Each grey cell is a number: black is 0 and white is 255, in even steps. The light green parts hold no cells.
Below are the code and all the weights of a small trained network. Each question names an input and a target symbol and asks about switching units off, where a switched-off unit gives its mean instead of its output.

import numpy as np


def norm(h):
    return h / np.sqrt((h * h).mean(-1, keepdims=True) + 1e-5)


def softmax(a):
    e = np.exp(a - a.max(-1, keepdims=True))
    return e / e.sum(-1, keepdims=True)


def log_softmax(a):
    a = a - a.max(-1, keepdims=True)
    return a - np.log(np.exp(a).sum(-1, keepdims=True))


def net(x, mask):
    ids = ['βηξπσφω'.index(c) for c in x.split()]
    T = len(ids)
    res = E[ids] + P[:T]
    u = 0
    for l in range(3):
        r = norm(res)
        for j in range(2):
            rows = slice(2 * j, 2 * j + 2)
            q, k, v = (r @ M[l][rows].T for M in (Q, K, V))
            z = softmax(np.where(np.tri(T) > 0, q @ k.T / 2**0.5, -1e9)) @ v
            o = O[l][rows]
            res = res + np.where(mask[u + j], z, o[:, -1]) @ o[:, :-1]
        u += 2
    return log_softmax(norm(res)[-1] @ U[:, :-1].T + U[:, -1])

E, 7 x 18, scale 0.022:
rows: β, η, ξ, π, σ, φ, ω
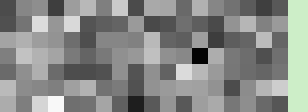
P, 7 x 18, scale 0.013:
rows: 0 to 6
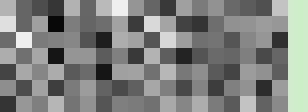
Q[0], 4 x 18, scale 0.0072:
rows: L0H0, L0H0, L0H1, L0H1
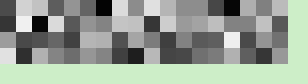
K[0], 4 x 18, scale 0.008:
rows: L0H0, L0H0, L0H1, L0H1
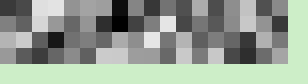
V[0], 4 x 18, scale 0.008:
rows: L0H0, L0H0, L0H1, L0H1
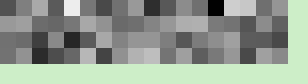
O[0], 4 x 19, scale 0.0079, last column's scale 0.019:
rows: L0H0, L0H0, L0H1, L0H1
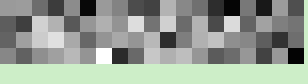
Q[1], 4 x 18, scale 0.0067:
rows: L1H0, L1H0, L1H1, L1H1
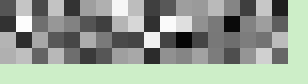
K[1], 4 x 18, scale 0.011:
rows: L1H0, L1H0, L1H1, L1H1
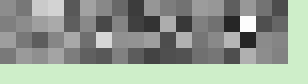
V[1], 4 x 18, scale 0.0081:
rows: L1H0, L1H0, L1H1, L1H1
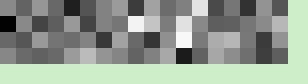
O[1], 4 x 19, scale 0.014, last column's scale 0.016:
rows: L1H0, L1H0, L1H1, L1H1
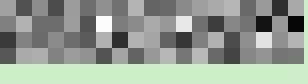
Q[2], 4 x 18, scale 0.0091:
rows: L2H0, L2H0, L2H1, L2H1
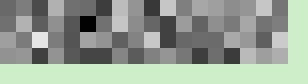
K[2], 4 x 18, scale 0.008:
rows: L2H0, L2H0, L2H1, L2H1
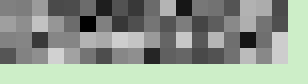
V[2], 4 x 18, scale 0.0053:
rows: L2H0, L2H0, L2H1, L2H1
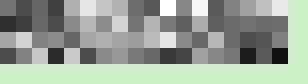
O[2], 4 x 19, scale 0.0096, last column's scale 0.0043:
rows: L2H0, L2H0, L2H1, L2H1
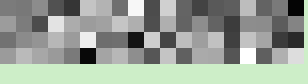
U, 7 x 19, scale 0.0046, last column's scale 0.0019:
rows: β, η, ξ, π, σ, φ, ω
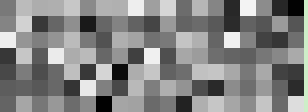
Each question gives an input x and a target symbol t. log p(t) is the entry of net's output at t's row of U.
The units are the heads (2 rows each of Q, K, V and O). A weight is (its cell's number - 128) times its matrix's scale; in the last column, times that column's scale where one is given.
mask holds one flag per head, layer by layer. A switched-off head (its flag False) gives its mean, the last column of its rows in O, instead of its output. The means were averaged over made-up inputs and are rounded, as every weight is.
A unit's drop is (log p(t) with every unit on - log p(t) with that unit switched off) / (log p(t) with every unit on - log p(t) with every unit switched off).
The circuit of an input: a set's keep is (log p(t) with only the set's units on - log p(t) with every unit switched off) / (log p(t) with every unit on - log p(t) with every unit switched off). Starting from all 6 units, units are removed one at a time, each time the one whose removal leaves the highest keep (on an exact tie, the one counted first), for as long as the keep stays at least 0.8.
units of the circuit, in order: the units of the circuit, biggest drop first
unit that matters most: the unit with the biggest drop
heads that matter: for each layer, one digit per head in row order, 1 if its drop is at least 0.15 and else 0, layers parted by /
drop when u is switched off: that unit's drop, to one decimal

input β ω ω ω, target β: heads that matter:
01 / 00 / 00
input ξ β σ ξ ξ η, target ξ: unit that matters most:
L1H1
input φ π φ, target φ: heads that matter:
01 / 00 / 00
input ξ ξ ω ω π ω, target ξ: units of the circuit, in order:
[L1H1; L0H1]
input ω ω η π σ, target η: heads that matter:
10 / 00 / 00
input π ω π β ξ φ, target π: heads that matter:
01 / 10 / 00
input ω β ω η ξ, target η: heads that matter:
10 / 00 / 00
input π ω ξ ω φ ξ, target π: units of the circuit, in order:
[L0H1; L1H0]
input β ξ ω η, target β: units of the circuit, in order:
[L0H1; L1H0; L2H0]
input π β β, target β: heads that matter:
01 / 00 / 00
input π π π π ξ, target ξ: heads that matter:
01 / 01 / 00
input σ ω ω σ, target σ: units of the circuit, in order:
[L0H1; L1H0]
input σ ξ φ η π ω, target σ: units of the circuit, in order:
[L1H0; L0H1]
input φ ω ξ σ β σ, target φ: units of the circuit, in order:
[L0H1; L1H0; L2H0]
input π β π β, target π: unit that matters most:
L1H0
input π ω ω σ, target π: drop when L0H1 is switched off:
0.9
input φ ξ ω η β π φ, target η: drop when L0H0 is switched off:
1.0
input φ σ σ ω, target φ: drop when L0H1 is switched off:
1.0
